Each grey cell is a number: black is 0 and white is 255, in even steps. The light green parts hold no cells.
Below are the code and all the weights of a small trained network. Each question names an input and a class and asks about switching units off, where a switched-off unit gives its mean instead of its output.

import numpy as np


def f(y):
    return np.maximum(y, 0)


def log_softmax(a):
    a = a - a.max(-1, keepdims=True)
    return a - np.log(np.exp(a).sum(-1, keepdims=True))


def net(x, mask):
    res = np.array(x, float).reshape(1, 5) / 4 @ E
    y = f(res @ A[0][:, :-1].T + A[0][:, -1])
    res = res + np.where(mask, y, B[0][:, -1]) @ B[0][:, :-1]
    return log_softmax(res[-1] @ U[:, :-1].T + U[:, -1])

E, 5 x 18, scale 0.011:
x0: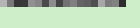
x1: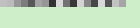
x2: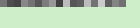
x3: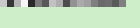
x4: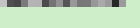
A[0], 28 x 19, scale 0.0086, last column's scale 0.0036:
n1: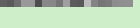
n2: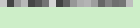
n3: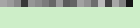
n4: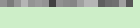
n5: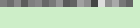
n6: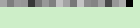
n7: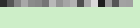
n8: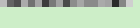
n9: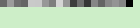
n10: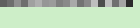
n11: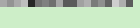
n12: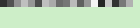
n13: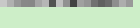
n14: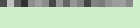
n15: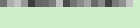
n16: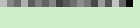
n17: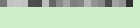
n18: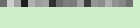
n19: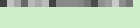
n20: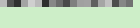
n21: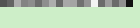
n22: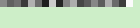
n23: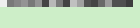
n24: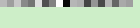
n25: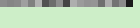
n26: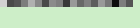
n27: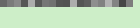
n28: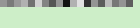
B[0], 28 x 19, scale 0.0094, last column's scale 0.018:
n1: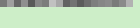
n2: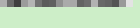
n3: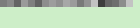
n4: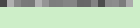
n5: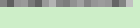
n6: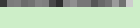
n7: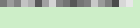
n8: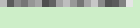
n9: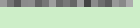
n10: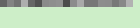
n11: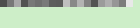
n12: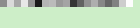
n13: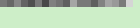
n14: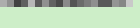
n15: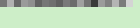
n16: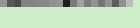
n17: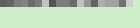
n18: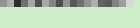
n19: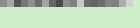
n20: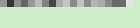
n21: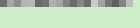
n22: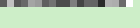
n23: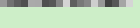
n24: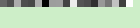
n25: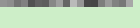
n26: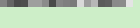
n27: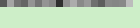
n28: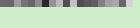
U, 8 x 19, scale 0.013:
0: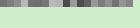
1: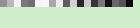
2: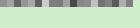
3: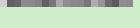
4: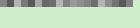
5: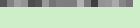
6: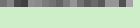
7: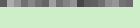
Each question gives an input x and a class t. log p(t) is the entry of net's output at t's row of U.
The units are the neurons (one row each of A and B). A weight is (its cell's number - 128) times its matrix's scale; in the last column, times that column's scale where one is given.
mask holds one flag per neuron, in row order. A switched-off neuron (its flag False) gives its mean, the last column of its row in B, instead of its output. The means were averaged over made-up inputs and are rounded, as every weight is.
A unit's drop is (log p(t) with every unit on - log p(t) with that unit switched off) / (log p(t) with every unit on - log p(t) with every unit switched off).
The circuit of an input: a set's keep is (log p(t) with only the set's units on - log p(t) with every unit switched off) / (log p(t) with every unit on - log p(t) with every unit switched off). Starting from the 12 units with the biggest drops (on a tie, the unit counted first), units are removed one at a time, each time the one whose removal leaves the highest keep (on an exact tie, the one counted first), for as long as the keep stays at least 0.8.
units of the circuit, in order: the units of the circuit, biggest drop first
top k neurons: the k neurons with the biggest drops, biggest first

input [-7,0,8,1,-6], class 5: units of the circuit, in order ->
(n17)
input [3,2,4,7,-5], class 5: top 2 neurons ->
(n11 n22)
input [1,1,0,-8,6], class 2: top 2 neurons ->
(n24 n18)
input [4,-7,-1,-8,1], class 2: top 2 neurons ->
(n24 n12)
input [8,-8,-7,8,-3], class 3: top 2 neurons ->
(n23 n2)
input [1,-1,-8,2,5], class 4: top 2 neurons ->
(n24 n28)
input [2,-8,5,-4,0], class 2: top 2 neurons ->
(n24 n12)
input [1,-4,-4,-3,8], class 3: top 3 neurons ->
(n20 n8 n6)
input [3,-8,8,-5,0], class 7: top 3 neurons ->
(n22 n18 n23)
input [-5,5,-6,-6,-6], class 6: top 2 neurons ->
(n14 n18)
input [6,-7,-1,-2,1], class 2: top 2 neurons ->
(n24 n12)
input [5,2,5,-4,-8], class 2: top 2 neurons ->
(n24 n28)
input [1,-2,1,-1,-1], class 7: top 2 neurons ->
(n26 n18)
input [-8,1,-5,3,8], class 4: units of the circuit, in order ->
(n24)
